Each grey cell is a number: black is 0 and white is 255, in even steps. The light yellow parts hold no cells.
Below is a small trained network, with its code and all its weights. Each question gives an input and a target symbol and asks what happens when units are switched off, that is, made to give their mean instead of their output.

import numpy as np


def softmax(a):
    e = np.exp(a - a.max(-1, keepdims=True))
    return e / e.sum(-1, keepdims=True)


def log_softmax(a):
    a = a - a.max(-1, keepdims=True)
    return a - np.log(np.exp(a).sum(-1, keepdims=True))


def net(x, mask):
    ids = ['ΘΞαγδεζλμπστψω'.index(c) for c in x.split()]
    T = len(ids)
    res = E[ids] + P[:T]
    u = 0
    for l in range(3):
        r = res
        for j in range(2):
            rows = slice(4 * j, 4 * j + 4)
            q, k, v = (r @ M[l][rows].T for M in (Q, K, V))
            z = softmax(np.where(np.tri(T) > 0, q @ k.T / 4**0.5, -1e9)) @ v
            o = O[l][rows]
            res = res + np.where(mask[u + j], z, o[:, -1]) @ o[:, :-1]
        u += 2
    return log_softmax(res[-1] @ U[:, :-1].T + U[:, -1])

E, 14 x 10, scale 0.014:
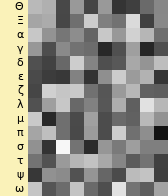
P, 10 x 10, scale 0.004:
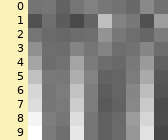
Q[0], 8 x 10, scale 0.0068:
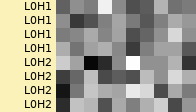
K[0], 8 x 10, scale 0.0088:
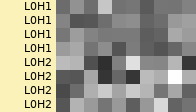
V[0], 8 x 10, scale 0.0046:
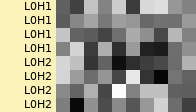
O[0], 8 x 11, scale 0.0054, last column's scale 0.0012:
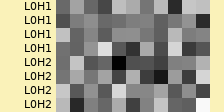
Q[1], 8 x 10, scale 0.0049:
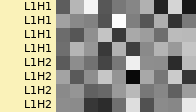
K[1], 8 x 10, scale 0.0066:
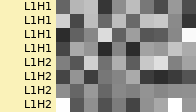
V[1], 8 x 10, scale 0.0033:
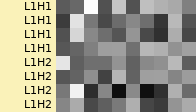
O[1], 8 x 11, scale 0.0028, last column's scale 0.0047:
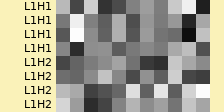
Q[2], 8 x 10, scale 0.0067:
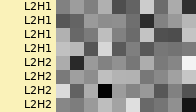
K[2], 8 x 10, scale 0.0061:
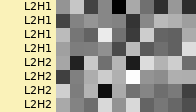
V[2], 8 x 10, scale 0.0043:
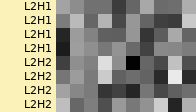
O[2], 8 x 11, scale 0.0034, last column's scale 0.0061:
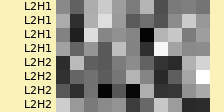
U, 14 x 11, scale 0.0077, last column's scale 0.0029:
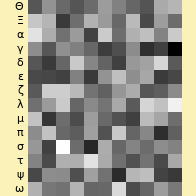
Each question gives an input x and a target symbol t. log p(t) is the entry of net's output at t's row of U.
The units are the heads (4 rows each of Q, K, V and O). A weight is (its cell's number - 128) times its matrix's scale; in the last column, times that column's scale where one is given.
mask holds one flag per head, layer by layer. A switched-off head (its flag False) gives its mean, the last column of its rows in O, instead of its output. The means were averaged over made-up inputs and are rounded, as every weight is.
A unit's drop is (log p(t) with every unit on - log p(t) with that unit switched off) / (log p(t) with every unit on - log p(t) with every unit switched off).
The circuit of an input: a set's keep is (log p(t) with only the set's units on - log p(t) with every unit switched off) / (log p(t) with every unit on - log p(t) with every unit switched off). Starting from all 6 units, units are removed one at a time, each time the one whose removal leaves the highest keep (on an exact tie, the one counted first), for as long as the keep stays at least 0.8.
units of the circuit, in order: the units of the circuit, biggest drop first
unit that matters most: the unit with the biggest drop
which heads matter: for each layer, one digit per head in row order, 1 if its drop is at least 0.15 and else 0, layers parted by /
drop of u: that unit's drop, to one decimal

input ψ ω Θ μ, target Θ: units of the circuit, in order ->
[L0H2 L1H1 L2H2]
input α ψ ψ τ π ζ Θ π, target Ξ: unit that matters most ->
L1H2
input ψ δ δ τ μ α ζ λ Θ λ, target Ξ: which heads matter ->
01 / 01 / 00
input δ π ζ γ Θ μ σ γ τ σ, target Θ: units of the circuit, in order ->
[L1H1 L0H2 L2H2]
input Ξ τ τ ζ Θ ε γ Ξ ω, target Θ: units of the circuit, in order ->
[L1H1 L0H2 L2H2]
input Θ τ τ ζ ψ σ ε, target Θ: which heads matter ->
11 / 10 / 01
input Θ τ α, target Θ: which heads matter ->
11 / 10 / 01
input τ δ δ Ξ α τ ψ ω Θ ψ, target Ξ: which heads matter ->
01 / 01 / 00
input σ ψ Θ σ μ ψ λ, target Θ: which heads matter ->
11 / 11 / 01
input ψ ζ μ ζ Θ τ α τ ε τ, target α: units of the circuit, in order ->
[L1H2 L0H2 L2H2]
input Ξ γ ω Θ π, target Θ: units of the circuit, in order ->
[L0H2 L2H2 L1H1]
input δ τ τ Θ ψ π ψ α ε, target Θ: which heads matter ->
01 / 11 / 01
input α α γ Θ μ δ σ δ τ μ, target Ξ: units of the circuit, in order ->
[L1H2 L0H2]
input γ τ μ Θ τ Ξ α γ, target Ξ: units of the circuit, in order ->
[L1H2 L0H2]
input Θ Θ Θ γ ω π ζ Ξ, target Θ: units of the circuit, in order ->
[L2H2 L0H2]
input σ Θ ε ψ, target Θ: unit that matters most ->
L0H1
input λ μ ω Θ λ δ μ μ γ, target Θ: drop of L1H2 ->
0.8
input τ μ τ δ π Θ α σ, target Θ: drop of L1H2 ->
0.8
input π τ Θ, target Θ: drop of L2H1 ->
-0.1
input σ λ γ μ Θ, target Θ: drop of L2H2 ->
1.6
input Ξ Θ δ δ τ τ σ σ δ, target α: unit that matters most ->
L1H2
